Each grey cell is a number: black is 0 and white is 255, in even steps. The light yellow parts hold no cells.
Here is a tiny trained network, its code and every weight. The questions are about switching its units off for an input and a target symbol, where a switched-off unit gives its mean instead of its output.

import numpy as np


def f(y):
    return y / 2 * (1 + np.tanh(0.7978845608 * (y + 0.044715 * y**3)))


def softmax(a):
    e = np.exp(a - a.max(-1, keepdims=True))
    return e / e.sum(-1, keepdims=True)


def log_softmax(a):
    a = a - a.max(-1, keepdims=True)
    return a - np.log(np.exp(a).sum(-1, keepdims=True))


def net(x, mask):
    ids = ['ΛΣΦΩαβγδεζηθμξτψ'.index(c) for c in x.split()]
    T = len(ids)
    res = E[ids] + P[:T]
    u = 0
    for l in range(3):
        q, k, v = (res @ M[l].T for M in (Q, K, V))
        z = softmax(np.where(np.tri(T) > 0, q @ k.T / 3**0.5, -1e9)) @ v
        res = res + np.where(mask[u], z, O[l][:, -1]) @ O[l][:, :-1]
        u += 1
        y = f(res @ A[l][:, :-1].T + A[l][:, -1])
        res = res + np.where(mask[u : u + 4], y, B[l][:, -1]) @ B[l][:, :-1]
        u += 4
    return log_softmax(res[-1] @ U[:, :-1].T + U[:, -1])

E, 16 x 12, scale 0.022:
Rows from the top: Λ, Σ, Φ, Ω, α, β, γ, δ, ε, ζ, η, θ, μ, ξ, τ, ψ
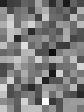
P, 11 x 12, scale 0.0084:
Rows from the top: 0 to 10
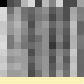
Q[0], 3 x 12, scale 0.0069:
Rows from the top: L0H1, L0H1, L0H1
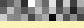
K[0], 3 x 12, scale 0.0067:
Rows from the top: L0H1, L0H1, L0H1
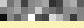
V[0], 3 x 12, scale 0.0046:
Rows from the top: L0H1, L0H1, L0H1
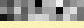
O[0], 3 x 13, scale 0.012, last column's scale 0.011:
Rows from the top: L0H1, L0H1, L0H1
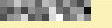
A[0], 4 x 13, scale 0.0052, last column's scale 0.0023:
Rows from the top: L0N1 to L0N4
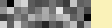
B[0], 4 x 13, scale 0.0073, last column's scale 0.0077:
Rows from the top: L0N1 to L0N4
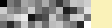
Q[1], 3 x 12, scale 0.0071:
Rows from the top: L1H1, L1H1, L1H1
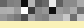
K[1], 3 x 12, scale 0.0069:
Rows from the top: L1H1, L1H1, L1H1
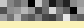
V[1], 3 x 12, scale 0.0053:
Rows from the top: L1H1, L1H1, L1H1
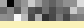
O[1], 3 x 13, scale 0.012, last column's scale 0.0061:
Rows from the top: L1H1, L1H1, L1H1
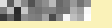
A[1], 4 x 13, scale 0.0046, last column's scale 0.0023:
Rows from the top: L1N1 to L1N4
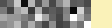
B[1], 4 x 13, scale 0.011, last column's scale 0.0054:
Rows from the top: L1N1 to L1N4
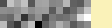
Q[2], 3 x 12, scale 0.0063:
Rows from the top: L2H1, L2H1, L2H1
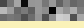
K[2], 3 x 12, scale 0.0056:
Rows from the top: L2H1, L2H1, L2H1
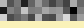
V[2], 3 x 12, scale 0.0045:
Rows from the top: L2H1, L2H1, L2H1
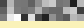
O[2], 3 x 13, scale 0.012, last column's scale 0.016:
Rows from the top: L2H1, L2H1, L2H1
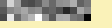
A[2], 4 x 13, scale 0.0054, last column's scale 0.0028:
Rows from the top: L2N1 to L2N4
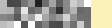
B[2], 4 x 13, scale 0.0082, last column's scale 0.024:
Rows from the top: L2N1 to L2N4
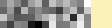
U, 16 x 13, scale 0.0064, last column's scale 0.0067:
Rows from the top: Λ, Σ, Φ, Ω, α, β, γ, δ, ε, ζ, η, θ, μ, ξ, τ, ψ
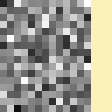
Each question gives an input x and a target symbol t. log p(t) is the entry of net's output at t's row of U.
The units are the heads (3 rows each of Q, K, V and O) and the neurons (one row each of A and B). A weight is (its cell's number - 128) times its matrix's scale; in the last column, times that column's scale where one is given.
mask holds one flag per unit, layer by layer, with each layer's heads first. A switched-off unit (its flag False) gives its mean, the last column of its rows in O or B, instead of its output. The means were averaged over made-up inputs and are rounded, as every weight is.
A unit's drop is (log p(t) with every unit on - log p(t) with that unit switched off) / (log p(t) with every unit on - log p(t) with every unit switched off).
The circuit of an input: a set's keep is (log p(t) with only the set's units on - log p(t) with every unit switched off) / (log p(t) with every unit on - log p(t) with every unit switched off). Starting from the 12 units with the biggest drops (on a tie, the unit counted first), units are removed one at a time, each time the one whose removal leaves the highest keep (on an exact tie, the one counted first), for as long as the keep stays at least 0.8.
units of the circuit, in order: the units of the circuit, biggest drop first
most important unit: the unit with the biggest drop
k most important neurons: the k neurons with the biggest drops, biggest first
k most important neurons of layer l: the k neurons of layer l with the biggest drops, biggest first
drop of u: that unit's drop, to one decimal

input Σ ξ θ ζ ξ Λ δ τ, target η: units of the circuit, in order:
[L2H1 L2N1]
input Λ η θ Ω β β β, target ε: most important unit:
L2H1
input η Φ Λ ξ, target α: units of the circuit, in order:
[L1H1 L0H1]
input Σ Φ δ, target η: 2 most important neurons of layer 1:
[L1N2 L1N3]
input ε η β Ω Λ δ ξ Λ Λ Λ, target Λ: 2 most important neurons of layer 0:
[L0N2 L0N1]
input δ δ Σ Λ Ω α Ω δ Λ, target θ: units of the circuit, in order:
[L2H1 L1H1]
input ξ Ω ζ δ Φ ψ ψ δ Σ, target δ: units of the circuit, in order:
[L0H1 L1H1]
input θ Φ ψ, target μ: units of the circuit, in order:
[L0H1 L1N3]
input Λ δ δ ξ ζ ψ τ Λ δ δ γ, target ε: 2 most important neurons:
[L1N3 L2N1]
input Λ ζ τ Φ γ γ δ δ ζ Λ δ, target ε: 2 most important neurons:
[L1N3 L0N1]
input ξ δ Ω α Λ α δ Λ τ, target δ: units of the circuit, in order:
[L1H1 L0H1]
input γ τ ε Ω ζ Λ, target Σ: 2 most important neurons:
[L2N1 L1N1]
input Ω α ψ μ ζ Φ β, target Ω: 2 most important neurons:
[L2N1 L2N3]
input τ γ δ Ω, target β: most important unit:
L2H1
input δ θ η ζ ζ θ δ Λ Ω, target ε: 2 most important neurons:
[L2N4 L0N4]
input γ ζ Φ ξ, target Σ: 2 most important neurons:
[L2N1 L1N2]
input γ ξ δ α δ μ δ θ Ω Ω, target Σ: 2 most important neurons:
[L2N1 L1N2]
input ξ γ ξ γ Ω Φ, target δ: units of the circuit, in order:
[L0H1 L1H1 L1N1]
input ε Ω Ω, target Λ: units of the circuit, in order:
[L1H1 L0H1]
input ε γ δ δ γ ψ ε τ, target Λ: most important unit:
L1H1
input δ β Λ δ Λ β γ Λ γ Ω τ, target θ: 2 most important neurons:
[L0N2 L1N3]
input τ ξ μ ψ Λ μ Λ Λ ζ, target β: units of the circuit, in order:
[L1H1 L2H1 L0N4]
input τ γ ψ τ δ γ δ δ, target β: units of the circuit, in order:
[L1H1 L2H1 L0H1]
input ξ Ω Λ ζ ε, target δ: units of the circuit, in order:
[L0H1 L1H1 L2N1]
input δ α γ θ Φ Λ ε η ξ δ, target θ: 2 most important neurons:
[L0N4 L1N4]
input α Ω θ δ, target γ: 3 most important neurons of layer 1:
[L1N1 L1N4 L1N3]
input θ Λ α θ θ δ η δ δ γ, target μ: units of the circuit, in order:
[L0H1]
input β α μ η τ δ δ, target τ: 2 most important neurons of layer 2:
[L2N1 L2N2]
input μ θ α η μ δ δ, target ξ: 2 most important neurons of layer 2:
[L2N1 L2N2]
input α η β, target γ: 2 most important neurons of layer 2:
[L2N1 L2N3]
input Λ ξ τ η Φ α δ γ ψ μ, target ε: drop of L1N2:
0.0
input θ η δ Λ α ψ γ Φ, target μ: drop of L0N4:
0.1
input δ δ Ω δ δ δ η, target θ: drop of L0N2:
0.2
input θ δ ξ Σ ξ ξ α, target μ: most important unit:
L0H1
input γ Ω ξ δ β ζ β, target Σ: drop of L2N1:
0.1
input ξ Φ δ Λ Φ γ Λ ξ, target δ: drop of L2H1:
0.2
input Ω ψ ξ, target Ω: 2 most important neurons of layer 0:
[L0N4 L0N2]
